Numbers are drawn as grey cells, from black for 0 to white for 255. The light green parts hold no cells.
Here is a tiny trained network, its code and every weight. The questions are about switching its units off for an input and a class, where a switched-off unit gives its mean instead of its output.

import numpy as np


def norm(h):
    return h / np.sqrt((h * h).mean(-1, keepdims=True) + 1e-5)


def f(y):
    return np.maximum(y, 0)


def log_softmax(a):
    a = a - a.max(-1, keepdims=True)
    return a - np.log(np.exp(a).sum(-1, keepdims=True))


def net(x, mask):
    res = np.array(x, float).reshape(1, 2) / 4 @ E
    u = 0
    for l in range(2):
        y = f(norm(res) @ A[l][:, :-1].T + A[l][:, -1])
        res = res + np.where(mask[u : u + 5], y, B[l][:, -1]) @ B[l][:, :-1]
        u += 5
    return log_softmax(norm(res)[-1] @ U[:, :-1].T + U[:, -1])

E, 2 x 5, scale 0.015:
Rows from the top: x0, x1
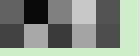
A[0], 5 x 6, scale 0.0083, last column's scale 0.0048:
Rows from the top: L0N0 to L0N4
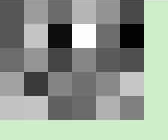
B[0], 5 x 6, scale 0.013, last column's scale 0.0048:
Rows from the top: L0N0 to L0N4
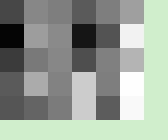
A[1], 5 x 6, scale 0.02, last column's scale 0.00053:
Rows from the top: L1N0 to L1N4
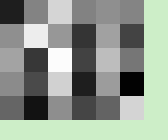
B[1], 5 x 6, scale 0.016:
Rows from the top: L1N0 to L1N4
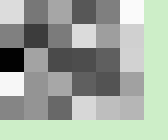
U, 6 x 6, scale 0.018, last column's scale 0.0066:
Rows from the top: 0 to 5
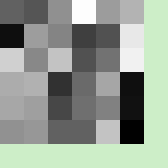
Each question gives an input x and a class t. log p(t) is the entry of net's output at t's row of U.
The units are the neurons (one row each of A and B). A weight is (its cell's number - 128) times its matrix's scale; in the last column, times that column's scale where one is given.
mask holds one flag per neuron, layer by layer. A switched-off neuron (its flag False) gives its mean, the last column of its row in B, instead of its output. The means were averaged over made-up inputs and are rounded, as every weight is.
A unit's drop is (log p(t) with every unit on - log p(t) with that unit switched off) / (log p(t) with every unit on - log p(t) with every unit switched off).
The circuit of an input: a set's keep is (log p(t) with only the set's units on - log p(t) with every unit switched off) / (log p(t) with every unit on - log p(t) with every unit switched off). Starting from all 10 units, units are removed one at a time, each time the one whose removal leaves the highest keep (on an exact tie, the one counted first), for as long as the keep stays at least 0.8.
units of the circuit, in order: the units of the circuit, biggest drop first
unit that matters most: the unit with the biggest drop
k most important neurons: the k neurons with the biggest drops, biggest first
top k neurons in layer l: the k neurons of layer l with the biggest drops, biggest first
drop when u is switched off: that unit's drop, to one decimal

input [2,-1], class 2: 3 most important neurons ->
[L1N2; L1N1; L0N3]
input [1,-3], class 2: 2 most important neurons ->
[L0N3; L1N1]
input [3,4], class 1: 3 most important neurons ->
[L0N1; L1N1; L1N3]
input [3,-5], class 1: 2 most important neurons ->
[L1N2; L0N1]
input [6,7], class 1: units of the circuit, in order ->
[L1N1]
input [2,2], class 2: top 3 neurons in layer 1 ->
[L1N2; L1N0; L1N1]
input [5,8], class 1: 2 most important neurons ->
[L0N1; L1N1]
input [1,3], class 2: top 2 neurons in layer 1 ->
[L1N0; L1N2]
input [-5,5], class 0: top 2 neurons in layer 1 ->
[L1N1; L1N2]
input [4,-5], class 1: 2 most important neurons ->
[L1N2; L0N4]
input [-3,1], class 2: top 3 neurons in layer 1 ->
[L1N2; L1N1; L1N4]
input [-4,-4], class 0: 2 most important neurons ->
[L1N1; L0N1]
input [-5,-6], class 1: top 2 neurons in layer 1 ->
[L1N2; L1N4]
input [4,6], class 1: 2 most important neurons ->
[L0N1; L1N1]
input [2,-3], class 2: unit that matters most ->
L0N3
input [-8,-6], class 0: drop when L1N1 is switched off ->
1.3
